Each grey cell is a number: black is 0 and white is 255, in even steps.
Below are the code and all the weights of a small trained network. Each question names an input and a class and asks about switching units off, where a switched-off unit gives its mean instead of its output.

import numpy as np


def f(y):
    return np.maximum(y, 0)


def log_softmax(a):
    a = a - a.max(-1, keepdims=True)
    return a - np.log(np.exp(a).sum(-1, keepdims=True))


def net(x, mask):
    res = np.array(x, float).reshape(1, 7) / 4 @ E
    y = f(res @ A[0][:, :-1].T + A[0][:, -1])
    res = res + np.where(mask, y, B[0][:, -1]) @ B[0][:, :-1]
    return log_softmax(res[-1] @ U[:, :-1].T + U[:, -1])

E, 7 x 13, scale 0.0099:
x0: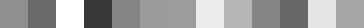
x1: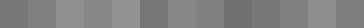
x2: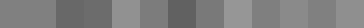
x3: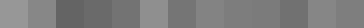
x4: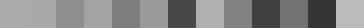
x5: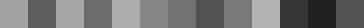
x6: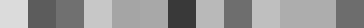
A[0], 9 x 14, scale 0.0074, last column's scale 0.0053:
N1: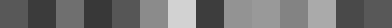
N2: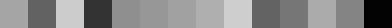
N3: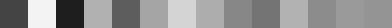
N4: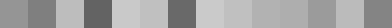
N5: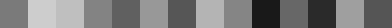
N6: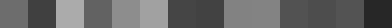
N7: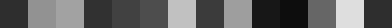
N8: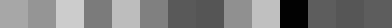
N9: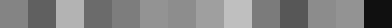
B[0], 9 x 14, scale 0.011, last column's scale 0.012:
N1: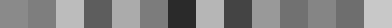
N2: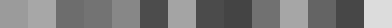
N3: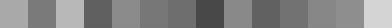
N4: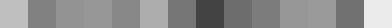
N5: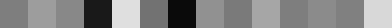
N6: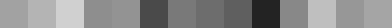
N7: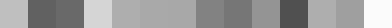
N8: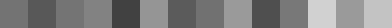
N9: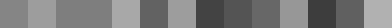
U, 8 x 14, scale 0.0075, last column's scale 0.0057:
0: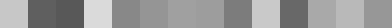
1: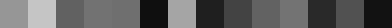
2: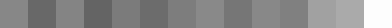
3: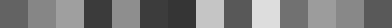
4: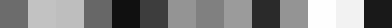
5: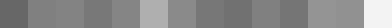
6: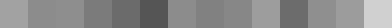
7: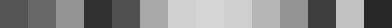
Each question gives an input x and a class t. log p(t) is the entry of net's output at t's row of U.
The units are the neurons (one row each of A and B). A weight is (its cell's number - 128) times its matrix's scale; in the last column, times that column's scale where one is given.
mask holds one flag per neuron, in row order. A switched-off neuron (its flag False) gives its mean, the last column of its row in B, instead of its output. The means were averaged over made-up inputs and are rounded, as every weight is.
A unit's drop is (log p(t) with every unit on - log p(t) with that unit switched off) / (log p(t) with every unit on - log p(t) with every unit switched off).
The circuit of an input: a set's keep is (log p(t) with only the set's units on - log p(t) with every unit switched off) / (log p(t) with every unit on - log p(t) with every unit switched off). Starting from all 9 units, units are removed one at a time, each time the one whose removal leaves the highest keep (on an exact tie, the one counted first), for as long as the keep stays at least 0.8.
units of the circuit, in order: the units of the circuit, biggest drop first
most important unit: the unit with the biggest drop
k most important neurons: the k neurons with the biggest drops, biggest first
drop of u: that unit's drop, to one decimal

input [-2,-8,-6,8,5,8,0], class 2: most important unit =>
N5
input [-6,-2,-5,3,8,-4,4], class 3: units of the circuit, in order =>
(N5, N7)
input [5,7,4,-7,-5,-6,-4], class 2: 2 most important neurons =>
(N1, N7)
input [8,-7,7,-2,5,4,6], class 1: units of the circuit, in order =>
(N2, N9)
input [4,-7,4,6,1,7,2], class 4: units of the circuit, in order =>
(N8, N6)
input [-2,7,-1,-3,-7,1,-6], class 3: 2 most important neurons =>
(N1, N4)
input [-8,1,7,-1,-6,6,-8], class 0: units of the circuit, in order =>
(N7, N2)
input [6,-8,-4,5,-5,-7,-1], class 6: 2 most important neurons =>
(N1, N8)
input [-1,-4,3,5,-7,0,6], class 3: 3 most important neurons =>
(N7, N1, N4)
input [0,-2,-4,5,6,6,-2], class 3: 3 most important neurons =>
(N5, N4, N3)
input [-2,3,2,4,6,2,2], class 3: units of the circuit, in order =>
(N7, N5)
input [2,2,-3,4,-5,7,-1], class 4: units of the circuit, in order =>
(N8, N6)
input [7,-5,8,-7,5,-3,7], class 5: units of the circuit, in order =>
(N7, N4)
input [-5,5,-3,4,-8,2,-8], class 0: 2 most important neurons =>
(N7, N5)
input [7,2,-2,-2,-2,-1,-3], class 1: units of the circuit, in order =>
(N2)
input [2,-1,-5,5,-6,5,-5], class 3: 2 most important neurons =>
(N1, N4)
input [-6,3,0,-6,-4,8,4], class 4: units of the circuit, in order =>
(N8, N6, N2)
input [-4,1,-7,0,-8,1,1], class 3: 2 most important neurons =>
(N1, N7)
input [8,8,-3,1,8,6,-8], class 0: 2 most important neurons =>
(N7, N8)
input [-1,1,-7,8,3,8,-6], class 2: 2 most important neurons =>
(N7, N5)
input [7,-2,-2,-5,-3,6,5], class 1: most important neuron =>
(N2)
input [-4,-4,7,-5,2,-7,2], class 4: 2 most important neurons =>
(N7, N2)
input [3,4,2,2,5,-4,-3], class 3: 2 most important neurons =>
(N5, N8)
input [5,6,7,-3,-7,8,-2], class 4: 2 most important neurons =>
(N8, N6)
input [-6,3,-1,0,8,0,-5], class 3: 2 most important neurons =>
(N5, N2)
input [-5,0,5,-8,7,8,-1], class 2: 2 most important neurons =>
(N8, N5)
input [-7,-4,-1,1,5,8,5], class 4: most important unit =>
N8
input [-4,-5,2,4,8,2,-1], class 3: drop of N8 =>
0.0
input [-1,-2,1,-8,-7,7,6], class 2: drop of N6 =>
0.2
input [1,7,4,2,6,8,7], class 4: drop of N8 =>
0.5
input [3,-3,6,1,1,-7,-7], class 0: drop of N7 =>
1.1
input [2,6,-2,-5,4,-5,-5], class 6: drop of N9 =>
-0.1
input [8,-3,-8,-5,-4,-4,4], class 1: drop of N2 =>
0.4
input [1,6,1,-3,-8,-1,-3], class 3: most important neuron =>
(N1)
